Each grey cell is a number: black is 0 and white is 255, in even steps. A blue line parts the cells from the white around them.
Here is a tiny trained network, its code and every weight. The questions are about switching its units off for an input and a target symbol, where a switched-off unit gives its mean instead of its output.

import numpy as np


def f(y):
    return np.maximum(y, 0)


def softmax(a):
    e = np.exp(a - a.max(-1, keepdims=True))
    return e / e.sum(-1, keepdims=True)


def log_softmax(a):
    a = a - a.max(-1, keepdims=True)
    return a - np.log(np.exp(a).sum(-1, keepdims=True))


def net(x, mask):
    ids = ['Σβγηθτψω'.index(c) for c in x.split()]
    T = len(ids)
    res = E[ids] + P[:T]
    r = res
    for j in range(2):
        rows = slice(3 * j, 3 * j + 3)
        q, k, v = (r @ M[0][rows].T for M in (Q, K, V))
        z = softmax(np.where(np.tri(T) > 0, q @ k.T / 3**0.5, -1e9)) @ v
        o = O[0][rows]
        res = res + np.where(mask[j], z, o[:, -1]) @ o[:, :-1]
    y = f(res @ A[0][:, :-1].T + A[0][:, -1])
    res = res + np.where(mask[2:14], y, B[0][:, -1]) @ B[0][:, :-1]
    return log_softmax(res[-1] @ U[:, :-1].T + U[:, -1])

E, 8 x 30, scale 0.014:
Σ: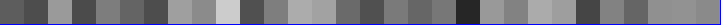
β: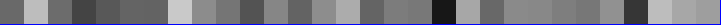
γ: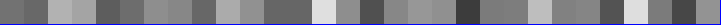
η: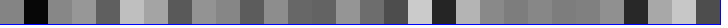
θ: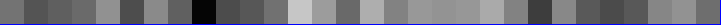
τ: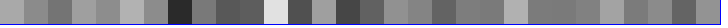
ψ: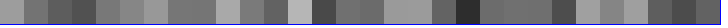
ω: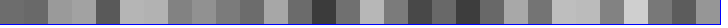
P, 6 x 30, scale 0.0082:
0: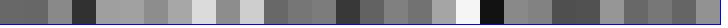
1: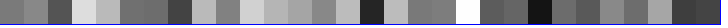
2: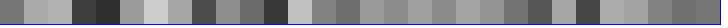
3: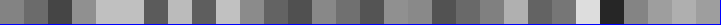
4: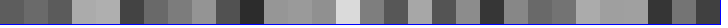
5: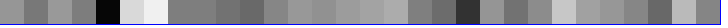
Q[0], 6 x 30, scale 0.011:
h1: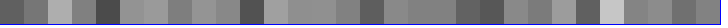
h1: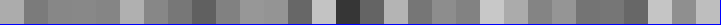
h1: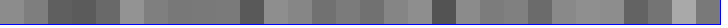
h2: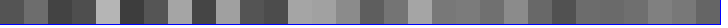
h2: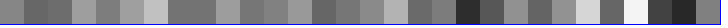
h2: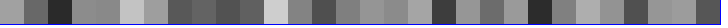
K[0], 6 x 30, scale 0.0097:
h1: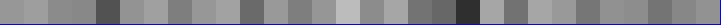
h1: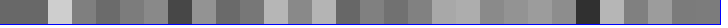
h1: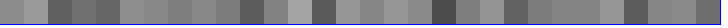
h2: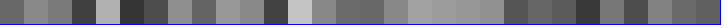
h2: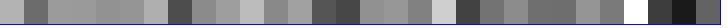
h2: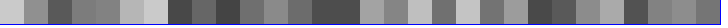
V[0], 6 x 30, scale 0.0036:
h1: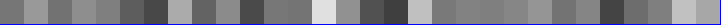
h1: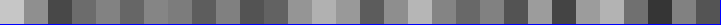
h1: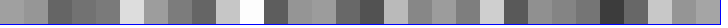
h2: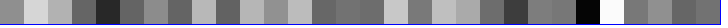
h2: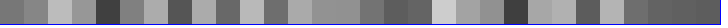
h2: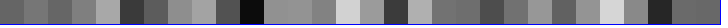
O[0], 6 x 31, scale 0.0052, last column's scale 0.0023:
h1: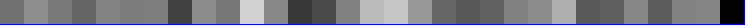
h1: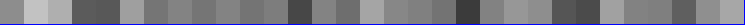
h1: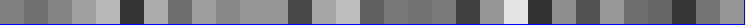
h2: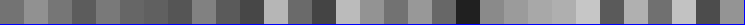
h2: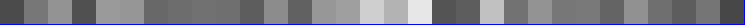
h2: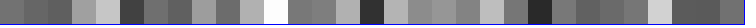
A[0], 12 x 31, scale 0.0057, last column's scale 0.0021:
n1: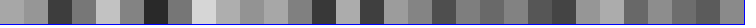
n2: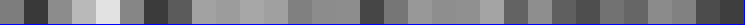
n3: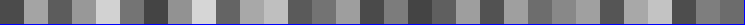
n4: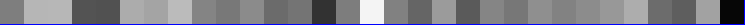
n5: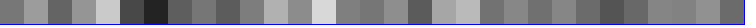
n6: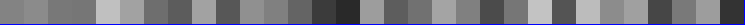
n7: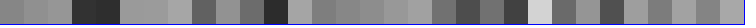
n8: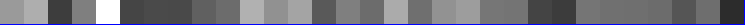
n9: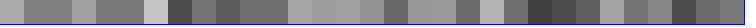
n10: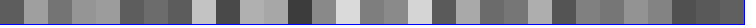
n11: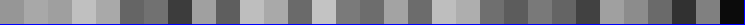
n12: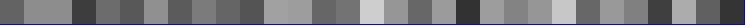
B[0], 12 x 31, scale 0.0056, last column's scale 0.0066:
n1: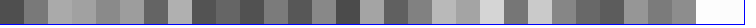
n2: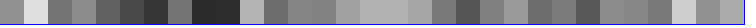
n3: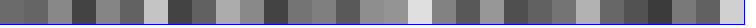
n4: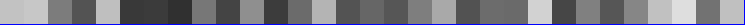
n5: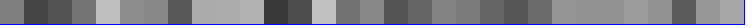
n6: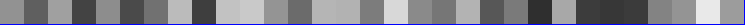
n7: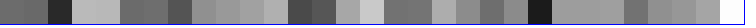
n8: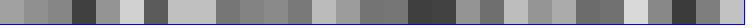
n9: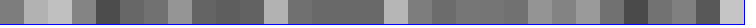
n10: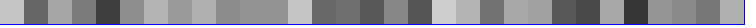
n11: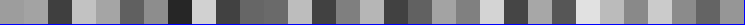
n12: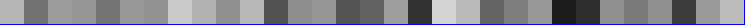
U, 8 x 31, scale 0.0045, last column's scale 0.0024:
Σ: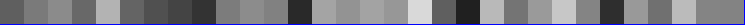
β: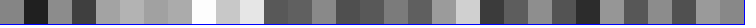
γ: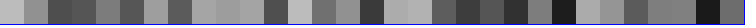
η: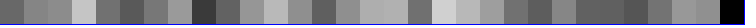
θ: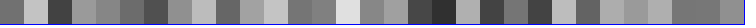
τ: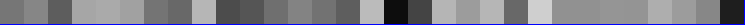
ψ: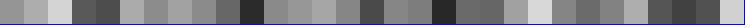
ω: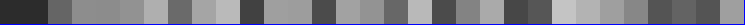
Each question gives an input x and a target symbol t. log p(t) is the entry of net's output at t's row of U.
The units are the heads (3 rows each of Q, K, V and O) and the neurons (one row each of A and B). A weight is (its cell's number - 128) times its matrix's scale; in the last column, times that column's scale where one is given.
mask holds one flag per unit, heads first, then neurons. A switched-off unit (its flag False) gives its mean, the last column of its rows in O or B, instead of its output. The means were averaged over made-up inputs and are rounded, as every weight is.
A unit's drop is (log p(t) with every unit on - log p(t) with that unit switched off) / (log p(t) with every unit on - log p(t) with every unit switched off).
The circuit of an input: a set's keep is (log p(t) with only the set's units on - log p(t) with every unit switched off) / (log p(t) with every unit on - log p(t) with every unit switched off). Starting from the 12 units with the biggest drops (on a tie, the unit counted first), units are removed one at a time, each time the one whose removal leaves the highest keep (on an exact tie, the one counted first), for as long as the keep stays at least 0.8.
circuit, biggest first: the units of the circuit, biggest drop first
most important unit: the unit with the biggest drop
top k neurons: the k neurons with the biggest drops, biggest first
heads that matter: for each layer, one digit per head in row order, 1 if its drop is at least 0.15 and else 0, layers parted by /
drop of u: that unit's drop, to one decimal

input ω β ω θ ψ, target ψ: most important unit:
h2
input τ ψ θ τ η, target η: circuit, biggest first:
h2, n2, n1
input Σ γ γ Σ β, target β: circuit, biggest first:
h2, n10, n5
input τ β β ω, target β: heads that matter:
01
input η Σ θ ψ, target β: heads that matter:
01
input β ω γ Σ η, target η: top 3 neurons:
n2, n10, n1
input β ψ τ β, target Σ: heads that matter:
00
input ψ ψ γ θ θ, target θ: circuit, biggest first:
h2, n8, n1
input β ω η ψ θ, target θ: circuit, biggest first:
h2, n8
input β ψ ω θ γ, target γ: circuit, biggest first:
h2, n1, n11, n3
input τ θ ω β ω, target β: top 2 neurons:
n12, n6
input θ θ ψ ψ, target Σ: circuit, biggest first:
h2, n1
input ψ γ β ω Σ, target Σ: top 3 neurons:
n2, n3, n1
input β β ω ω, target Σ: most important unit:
n4
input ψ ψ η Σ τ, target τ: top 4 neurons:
n11, n1, n5, n10
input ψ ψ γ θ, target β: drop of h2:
0.7
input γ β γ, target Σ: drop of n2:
-0.1
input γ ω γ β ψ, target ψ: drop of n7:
0.4
